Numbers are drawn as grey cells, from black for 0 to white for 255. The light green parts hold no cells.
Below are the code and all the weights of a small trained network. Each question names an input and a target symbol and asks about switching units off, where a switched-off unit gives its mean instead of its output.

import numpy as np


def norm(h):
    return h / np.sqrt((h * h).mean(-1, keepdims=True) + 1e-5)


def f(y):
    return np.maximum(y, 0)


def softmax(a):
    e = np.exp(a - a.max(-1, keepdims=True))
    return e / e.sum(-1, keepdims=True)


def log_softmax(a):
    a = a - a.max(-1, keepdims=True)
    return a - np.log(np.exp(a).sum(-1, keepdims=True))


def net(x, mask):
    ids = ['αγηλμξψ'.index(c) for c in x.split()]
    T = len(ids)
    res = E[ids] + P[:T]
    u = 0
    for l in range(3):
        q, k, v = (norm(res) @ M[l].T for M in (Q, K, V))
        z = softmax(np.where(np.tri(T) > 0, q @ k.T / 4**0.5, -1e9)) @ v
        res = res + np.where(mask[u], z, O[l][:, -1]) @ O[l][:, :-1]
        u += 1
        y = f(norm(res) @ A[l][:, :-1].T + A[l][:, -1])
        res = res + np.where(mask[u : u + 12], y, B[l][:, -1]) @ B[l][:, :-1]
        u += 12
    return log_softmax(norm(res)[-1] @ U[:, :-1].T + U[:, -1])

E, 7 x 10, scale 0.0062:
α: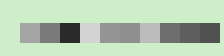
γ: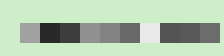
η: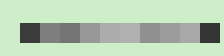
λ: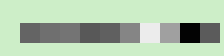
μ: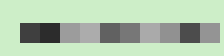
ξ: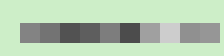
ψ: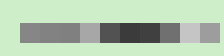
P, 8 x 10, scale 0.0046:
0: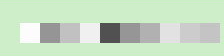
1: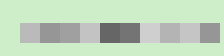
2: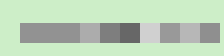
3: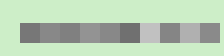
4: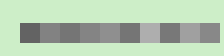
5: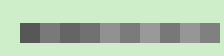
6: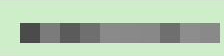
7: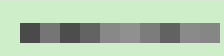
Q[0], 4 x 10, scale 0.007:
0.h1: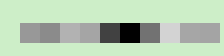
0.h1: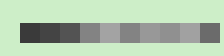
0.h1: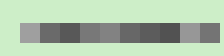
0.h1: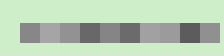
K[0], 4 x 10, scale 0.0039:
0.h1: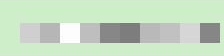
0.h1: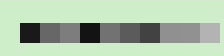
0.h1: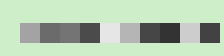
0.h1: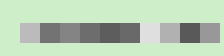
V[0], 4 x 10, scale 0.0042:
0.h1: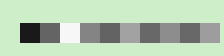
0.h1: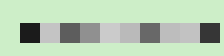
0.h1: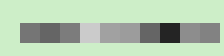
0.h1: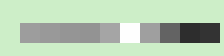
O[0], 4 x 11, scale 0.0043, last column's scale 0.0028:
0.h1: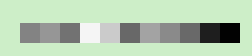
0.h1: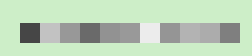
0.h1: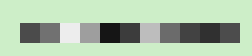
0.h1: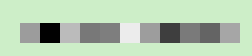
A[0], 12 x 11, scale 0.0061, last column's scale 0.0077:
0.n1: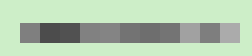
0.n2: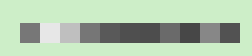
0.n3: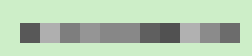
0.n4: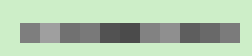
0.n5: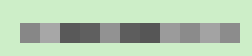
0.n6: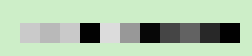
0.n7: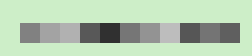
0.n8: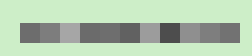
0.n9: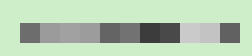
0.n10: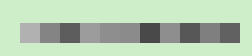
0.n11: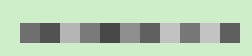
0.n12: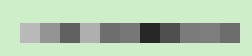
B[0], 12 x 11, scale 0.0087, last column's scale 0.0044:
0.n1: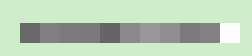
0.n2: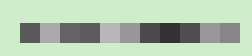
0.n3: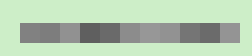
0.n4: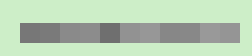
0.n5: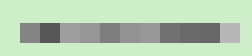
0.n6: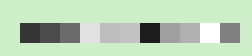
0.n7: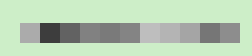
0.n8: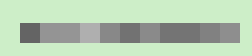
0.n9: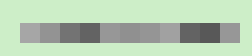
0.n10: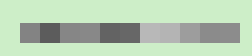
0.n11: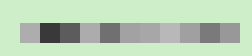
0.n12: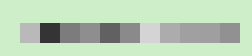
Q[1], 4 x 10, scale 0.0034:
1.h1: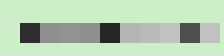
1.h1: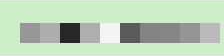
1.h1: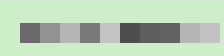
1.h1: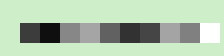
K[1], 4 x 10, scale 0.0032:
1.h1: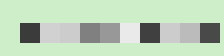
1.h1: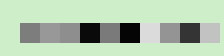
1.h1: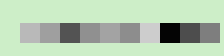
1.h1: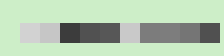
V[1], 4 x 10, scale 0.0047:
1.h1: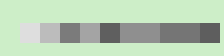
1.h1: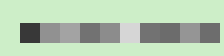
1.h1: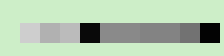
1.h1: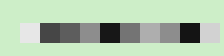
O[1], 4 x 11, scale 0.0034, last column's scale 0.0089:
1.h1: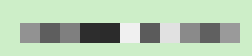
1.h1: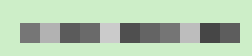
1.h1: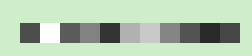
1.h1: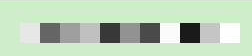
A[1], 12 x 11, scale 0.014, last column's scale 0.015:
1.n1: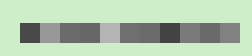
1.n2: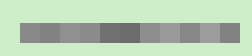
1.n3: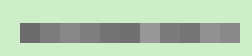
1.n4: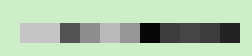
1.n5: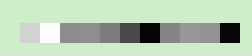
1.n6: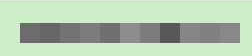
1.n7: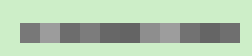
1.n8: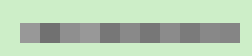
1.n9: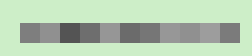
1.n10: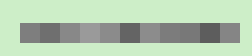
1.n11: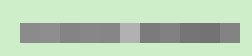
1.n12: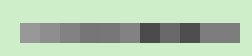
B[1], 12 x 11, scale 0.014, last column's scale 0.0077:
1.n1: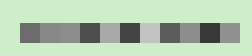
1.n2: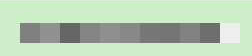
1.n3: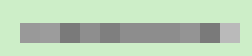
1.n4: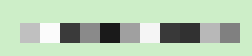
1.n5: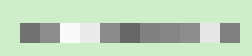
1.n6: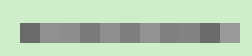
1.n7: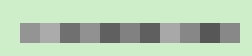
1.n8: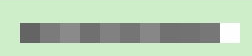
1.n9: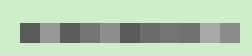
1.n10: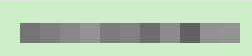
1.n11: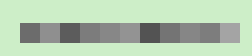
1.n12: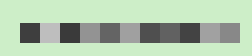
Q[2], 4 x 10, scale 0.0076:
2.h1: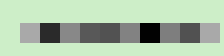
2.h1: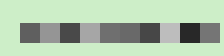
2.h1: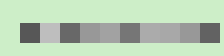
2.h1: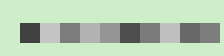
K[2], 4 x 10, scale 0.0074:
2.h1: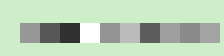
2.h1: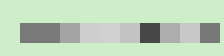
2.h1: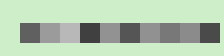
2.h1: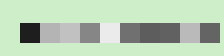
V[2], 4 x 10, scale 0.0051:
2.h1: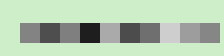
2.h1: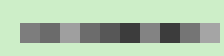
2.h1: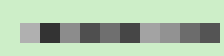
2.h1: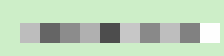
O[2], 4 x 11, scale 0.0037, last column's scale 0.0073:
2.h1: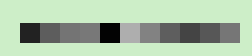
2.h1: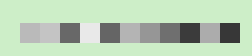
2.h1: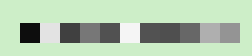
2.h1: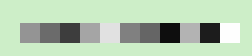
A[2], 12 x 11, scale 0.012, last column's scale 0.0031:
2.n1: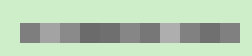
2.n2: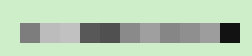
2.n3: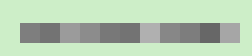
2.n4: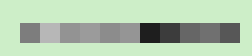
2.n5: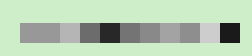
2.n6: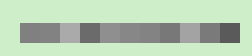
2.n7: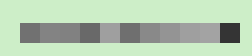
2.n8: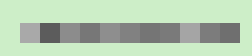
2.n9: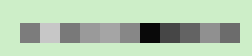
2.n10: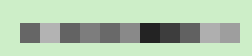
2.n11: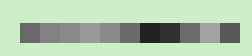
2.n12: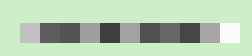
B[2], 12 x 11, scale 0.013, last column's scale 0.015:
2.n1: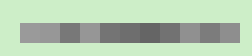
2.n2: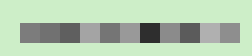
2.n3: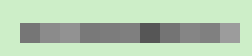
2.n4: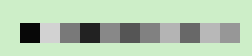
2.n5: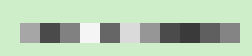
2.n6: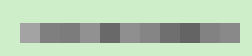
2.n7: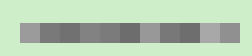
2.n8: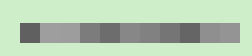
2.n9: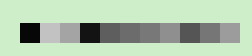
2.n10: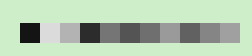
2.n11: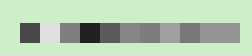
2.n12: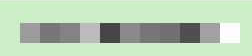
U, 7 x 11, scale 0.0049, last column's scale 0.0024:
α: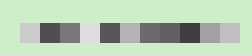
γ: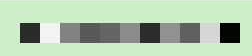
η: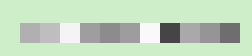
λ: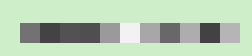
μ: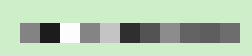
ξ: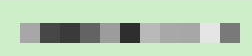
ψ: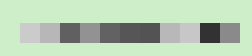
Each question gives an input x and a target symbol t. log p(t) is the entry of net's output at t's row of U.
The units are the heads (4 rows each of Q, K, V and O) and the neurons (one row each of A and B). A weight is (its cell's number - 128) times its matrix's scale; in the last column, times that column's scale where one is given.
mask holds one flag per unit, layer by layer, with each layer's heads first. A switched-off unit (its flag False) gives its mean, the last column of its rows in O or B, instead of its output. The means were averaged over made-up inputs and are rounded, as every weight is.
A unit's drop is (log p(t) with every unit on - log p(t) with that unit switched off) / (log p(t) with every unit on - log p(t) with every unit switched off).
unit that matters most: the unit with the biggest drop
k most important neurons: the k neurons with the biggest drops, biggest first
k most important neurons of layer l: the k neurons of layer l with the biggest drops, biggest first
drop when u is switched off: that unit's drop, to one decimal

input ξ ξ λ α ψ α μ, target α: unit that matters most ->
0.n11
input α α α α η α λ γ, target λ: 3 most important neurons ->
2.n12; 1.n6; 2.n10
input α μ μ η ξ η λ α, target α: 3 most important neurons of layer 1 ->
1.n1; 1.n2; 1.n8
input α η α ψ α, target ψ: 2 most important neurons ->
2.n12; 1.n8
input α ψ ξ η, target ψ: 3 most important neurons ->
0.n3; 2.n12; 1.n7
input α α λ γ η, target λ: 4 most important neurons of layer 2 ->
2.n12; 2.n10; 2.n4; 2.n9
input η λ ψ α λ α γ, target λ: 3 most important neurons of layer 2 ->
2.n12; 2.n10; 2.n4
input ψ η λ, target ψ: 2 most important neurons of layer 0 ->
0.n5; 0.n11
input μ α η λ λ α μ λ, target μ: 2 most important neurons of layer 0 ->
0.n12; 0.n11
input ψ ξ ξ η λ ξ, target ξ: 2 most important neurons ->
0.n5; 2.n12
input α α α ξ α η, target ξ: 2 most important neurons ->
2.n12; 2.n7
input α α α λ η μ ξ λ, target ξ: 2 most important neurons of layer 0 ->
0.n5; 0.n9
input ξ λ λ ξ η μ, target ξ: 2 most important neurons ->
2.n12; 0.n5
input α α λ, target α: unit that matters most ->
0.n7
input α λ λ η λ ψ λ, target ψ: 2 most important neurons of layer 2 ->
2.n12; 2.n1
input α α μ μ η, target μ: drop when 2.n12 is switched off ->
0.5
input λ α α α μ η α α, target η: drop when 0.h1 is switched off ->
1.1
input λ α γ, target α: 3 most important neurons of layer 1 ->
1.n11; 1.n9; 1.n10
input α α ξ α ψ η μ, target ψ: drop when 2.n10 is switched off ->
0.2
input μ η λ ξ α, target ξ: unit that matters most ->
2.h1
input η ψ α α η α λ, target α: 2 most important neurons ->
0.n7; 1.n1
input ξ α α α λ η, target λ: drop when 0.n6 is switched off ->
0.0
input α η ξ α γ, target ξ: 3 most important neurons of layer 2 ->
2.n12; 2.n10; 2.n9
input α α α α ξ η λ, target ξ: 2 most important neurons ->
0.n5; 2.n12
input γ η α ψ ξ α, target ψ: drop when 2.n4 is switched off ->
0.1
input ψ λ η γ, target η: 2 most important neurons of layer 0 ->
0.n11; 0.n8
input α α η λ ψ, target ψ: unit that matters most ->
0.n9
